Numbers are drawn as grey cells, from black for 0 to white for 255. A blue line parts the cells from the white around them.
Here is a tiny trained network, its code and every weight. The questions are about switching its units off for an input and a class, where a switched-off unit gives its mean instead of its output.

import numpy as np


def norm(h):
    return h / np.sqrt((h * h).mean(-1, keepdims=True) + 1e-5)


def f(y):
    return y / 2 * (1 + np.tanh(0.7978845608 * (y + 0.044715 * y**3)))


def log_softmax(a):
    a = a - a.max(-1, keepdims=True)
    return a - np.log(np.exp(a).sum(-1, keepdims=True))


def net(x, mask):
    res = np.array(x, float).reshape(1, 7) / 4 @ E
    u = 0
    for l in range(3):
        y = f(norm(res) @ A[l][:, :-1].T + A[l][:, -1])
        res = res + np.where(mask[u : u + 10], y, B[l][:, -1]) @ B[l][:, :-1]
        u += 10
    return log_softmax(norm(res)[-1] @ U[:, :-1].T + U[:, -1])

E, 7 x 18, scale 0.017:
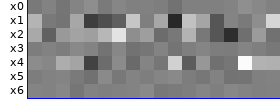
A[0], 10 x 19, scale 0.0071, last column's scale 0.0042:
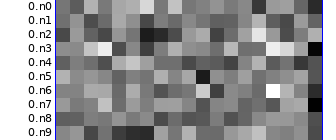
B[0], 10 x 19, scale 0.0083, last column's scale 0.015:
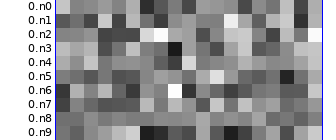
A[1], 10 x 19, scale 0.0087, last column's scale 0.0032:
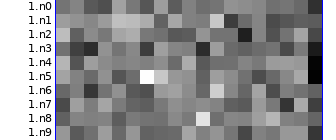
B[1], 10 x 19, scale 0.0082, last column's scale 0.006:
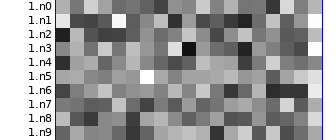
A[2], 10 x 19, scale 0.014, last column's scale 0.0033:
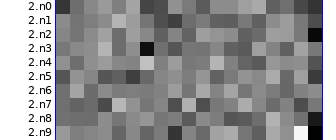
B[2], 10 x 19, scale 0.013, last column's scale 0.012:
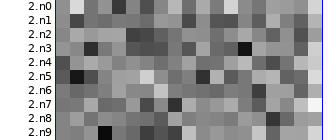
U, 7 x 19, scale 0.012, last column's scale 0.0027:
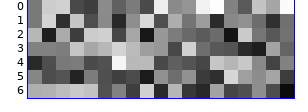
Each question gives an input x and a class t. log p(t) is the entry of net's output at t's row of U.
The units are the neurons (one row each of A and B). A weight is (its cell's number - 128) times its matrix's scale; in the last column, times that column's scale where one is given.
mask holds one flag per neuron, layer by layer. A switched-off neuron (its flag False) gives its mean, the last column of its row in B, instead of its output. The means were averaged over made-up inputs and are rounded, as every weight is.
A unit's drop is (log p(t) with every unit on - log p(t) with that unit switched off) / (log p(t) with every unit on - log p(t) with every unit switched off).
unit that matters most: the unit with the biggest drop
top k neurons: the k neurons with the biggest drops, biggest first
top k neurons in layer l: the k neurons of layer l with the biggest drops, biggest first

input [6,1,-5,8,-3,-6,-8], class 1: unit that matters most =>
0.n9
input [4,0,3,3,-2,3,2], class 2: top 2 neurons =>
(0.n2 1.n1)
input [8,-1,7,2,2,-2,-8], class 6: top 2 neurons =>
(0.n0 0.n2)
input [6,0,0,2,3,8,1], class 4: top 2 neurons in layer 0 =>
(0.n6 0.n9)
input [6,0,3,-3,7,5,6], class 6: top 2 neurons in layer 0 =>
(0.n6 0.n2)
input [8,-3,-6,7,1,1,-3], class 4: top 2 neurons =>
(0.n2 2.n5)
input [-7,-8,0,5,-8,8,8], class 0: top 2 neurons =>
(0.n9 0.n1)
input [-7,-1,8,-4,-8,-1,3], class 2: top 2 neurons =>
(1.n1 0.n2)
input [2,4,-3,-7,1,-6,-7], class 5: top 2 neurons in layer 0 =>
(0.n3 0.n6)
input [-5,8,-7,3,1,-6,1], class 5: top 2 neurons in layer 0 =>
(0.n6 0.n3)
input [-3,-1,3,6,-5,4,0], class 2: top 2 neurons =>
(0.n2 1.n1)
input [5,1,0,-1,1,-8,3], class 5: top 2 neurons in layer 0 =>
(0.n2 0.n3)
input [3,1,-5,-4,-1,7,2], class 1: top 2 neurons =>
(0.n9 0.n3)
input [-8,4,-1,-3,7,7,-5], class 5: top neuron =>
(0.n2)
